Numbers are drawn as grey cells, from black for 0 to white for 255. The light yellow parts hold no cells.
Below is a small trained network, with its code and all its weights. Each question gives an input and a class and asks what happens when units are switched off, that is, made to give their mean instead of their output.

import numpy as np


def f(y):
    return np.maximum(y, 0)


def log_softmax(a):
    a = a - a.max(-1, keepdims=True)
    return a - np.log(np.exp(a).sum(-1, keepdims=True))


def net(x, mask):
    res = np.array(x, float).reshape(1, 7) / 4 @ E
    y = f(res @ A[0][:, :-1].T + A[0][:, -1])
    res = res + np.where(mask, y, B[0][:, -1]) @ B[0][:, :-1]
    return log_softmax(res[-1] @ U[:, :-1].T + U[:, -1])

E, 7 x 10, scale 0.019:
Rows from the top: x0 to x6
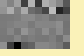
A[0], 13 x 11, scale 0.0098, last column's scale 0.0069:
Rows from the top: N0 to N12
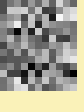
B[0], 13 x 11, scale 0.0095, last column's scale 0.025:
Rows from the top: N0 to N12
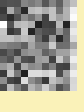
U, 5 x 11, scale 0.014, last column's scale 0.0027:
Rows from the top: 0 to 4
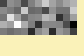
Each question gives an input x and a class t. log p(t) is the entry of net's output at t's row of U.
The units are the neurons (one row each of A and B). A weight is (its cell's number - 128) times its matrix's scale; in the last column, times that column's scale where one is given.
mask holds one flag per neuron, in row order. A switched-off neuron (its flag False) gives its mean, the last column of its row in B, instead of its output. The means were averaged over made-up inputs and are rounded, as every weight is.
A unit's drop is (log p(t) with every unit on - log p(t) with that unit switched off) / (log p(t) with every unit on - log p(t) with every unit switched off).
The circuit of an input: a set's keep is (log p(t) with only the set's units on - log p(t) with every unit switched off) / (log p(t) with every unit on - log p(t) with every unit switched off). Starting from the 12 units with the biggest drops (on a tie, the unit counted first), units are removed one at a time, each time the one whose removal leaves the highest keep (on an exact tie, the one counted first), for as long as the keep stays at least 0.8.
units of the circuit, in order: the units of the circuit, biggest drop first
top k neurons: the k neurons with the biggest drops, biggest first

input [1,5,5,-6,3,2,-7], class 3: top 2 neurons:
N3; N10
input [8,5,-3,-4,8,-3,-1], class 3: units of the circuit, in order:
N3
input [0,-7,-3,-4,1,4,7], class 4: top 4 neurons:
N4; N1; N8; N12
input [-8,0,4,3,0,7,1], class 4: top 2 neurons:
N4; N10
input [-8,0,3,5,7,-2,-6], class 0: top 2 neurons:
N1; N5
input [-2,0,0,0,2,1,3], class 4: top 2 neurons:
N5; N11
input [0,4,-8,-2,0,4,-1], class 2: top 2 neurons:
N4; N3
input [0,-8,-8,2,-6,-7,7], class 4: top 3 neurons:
N4; N1; N8
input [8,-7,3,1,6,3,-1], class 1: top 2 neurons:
N11; N3
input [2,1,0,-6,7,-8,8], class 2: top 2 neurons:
N10; N2
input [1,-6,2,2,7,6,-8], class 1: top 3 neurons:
N11; N3; N10
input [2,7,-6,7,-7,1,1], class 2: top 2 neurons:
N4; N3
